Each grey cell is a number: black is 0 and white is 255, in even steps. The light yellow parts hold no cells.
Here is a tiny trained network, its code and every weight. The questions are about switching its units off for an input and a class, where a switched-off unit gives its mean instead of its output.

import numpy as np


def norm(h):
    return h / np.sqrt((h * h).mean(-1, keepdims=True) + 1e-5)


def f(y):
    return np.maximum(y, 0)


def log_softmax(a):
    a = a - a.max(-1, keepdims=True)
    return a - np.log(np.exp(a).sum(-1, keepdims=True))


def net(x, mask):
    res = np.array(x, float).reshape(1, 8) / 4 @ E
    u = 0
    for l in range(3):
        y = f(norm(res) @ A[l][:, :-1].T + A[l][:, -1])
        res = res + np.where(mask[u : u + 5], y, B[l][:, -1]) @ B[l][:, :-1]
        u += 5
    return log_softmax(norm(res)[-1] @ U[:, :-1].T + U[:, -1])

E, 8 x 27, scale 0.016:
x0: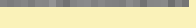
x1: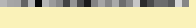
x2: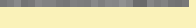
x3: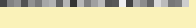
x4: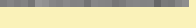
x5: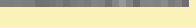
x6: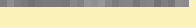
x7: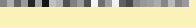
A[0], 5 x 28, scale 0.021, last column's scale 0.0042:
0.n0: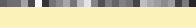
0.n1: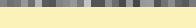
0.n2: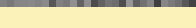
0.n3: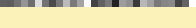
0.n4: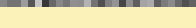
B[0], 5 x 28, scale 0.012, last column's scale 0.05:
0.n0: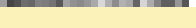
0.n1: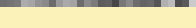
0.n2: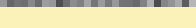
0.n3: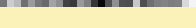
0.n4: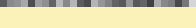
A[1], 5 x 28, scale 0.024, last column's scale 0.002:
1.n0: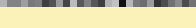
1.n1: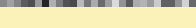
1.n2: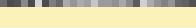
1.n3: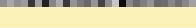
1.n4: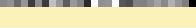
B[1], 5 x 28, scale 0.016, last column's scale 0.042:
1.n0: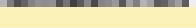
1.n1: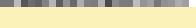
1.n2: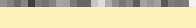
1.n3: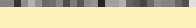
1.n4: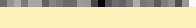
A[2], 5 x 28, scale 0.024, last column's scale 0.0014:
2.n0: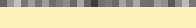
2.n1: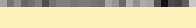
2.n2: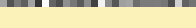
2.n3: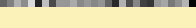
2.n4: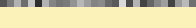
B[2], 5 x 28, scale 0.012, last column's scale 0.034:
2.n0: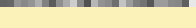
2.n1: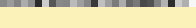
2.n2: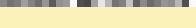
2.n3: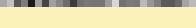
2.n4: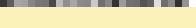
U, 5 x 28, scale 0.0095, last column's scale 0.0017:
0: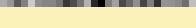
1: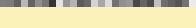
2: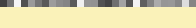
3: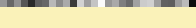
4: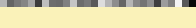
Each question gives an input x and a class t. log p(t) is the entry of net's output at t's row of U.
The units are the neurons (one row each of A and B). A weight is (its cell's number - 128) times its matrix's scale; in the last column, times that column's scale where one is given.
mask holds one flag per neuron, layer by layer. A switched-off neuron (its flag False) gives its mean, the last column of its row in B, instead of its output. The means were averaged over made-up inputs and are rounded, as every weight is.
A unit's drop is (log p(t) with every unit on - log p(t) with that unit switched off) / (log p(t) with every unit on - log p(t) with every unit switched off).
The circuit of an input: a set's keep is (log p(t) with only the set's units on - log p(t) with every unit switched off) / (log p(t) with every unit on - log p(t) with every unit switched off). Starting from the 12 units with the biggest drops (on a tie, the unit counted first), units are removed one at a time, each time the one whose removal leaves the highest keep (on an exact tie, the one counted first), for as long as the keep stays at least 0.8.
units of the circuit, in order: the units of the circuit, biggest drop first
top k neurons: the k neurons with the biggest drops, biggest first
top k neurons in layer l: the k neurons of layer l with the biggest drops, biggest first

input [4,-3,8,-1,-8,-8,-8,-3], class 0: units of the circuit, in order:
0.n3
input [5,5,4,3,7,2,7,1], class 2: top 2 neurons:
0.n0, 0.n1
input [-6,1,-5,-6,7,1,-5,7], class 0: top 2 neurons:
0.n0, 1.n4
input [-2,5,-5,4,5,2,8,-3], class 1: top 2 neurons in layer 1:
1.n0, 1.n2
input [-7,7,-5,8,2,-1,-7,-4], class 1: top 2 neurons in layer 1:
1.n0, 1.n4
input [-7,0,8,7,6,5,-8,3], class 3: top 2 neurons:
0.n3, 1.n2
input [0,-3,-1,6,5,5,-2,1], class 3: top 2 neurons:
0.n0, 1.n4
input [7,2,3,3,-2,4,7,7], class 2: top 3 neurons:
0.n0, 0.n1, 1.n1
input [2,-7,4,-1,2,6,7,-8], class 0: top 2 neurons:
0.n3, 0.n1
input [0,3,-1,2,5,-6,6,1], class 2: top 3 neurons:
0.n0, 0.n1, 0.n4
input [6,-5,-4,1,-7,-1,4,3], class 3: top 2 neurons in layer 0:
0.n0, 0.n3
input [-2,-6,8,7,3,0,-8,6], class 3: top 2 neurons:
0.n0, 1.n2
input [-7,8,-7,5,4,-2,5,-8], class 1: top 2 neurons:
1.n0, 0.n0
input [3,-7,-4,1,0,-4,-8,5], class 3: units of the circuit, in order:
0.n0
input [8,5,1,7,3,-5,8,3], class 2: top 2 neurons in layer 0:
0.n0, 0.n1
